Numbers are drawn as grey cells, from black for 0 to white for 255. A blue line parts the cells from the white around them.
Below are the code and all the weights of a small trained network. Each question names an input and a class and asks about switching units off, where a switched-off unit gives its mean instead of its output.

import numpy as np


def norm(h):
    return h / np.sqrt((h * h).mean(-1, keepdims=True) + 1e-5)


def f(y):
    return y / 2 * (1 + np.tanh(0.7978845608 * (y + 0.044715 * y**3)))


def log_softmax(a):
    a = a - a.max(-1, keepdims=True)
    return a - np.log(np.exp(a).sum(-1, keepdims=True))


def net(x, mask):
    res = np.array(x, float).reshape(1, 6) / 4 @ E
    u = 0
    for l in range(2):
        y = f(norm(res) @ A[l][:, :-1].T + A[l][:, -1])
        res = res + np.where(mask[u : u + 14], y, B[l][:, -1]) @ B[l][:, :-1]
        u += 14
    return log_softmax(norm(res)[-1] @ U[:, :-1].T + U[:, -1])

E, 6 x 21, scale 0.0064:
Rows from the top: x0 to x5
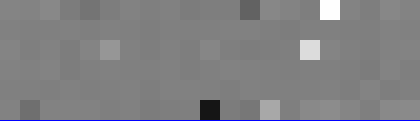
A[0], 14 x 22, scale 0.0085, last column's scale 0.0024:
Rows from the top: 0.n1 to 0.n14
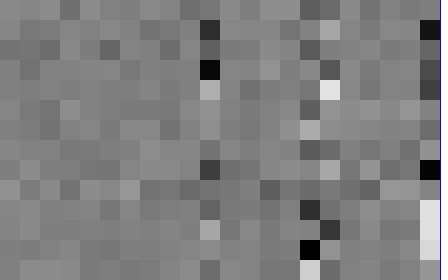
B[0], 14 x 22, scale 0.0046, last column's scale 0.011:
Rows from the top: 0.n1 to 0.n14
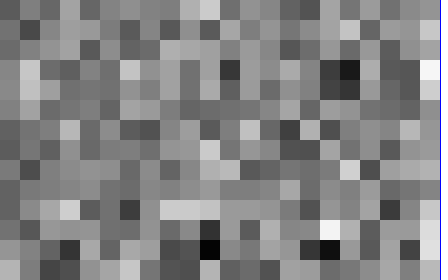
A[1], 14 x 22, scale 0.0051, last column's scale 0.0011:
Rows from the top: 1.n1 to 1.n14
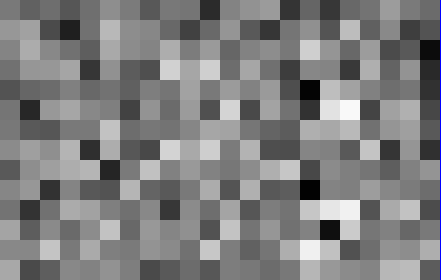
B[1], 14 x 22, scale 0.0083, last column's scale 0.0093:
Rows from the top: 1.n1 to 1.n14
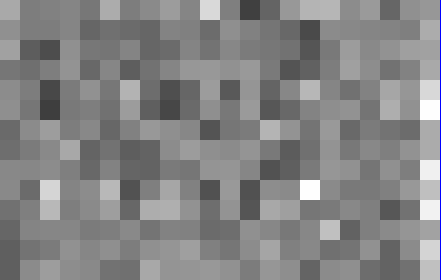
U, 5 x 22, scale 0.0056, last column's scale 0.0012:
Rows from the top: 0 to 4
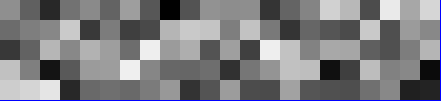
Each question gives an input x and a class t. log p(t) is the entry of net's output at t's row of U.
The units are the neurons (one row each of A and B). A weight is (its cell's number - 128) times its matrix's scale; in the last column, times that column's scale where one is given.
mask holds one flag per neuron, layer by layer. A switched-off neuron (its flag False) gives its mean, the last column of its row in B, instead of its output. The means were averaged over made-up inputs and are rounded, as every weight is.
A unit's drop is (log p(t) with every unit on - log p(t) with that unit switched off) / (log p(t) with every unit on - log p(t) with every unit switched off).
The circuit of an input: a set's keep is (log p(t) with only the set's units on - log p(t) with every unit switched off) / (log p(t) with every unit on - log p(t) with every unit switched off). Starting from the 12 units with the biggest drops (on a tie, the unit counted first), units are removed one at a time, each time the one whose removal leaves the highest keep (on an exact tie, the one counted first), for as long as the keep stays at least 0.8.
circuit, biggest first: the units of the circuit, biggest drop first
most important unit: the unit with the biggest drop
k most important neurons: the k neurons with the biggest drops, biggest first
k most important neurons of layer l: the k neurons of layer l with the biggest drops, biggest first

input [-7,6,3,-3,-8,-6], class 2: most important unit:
0.n12
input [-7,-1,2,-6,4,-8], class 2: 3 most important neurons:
0.n12; 1.n11; 0.n13
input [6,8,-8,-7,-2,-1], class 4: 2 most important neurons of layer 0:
0.n13; 0.n5
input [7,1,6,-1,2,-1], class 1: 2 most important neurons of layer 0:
0.n5; 0.n13
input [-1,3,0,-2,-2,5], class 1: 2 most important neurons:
0.n4; 0.n13
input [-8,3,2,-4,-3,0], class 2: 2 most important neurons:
0.n12; 0.n5
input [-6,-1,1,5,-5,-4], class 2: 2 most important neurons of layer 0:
0.n13; 0.n11
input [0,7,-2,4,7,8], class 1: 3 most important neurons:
0.n4; 0.n12; 1.n6
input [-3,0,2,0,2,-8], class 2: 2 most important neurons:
1.n11; 0.n13
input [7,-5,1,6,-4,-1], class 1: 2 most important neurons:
0.n5; 0.n13
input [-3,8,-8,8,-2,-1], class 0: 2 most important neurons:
0.n4; 0.n13
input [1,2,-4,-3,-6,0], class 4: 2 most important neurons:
0.n13; 0.n12
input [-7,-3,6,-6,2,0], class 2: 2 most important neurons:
0.n12; 0.n5
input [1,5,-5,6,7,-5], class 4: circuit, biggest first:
0.n13
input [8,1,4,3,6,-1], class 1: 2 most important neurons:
0.n5; 0.n13
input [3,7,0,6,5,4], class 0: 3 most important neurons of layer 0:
0.n2; 0.n14; 0.n9
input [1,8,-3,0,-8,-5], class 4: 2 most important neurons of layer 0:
0.n5; 0.n2
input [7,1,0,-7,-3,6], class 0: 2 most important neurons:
1.n6; 0.n14
